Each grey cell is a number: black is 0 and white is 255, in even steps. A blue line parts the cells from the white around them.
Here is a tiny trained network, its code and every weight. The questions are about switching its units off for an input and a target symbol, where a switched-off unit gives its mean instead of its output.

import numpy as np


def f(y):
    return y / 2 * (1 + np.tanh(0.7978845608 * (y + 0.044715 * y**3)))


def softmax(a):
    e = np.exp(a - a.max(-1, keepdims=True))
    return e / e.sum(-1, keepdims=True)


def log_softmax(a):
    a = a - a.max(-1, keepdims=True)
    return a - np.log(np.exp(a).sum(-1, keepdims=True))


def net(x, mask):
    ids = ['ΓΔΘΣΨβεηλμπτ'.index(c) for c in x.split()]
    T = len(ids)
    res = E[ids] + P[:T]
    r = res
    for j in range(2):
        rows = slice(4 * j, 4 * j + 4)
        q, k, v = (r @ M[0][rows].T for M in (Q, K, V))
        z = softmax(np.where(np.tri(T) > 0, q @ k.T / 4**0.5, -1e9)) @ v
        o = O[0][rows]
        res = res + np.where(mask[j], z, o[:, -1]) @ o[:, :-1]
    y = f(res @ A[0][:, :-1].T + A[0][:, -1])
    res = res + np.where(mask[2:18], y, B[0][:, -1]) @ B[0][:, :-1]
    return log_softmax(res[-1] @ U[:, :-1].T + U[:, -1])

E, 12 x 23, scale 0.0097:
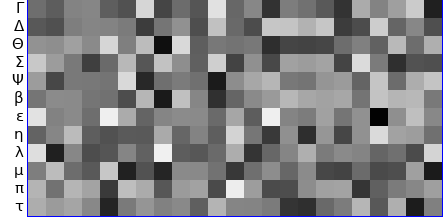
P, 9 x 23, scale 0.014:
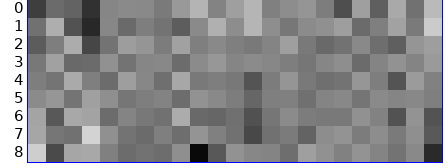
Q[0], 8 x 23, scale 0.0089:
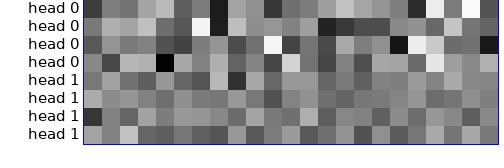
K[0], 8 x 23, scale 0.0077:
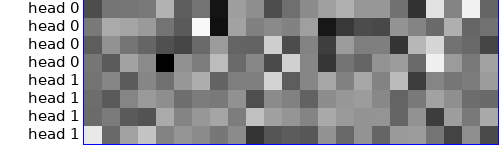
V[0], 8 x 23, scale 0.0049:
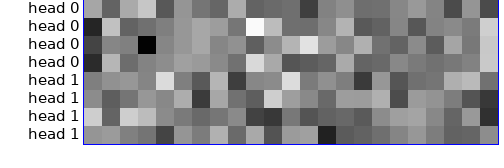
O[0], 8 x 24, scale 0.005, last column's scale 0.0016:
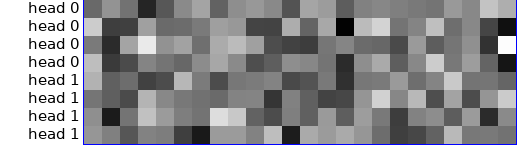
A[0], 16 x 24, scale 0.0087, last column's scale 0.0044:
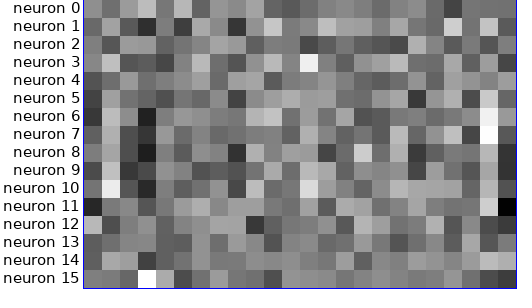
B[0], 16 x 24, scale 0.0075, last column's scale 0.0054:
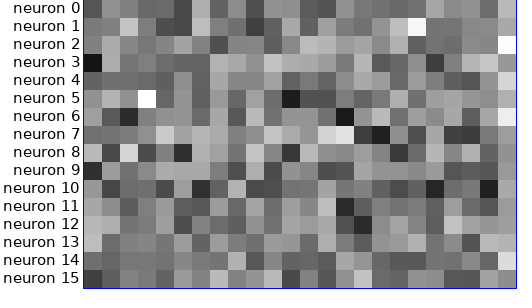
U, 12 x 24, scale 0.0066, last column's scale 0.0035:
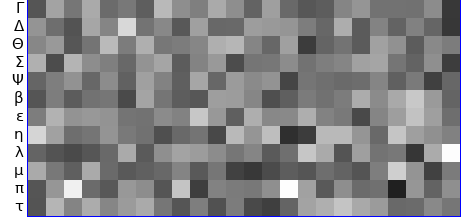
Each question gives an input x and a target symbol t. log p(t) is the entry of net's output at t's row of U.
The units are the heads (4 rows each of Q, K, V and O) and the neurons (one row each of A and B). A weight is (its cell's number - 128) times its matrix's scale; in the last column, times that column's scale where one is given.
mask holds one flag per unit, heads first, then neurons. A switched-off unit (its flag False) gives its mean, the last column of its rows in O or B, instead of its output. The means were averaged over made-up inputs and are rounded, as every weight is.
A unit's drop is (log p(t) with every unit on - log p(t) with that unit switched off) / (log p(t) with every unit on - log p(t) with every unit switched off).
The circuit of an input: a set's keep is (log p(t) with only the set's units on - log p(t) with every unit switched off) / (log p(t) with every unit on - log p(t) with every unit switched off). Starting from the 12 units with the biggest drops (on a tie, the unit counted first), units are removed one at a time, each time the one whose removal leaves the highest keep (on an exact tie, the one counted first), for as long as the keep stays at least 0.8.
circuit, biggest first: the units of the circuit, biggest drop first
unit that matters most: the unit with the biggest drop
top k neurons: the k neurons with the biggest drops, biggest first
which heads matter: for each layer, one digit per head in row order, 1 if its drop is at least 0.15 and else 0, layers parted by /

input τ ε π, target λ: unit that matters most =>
head 1
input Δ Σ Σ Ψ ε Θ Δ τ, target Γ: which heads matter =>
10
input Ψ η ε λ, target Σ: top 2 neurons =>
(neuron 8; neuron 1)
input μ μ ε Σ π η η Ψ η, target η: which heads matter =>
01
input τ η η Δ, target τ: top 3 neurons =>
(neuron 9; neuron 1; neuron 5)
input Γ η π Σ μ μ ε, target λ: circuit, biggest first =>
(head 0; neuron 6; neuron 4)
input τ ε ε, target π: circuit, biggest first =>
(head 0; neuron 6; neuron 0)
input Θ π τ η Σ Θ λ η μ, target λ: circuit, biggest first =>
(head 0; neuron 6)
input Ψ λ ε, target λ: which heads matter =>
01
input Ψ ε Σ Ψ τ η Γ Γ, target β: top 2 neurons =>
(neuron 1; neuron 3)
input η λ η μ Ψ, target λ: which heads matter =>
10
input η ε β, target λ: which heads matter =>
01
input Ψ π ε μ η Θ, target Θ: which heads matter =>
10
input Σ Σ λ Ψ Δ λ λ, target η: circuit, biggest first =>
(neuron 12)
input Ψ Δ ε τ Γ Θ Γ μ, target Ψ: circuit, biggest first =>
(head 0; neuron 9; neuron 8)
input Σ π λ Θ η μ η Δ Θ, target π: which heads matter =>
10
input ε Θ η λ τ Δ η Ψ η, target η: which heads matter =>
01
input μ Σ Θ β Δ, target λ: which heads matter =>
10
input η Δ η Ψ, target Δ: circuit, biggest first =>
(head 1; neuron 7; neuron 5)
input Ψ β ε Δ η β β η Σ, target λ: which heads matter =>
10
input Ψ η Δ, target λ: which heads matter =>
01
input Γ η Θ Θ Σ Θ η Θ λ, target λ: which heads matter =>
11
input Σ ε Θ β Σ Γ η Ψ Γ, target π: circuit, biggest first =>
(neuron 2)
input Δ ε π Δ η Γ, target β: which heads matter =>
10
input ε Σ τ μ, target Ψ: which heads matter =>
01
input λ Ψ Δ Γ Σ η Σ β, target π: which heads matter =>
10
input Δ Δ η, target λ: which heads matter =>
01
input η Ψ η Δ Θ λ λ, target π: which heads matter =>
11
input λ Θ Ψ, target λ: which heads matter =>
01
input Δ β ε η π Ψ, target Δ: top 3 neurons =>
(neuron 7; neuron 10; neuron 5)
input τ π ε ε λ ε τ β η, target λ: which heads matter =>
10
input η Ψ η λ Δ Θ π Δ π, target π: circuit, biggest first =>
(head 0)
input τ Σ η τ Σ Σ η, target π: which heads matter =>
11
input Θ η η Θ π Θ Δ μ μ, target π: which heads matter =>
11
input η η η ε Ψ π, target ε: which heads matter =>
10
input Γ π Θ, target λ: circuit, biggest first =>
(neuron 6)
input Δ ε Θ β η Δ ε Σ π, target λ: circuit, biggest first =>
(head 0; neuron 6)
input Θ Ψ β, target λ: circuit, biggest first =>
(neuron 4; neuron 6)
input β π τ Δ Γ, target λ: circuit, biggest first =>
(head 0; neuron 6; neuron 4)
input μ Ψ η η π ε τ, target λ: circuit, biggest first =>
(head 0; neuron 6)
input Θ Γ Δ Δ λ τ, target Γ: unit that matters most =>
neuron 3
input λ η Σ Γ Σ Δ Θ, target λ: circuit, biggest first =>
(head 0; neuron 6)
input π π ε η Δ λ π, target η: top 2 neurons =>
(neuron 12; neuron 13)
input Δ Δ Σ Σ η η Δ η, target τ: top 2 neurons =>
(neuron 15; neuron 10)
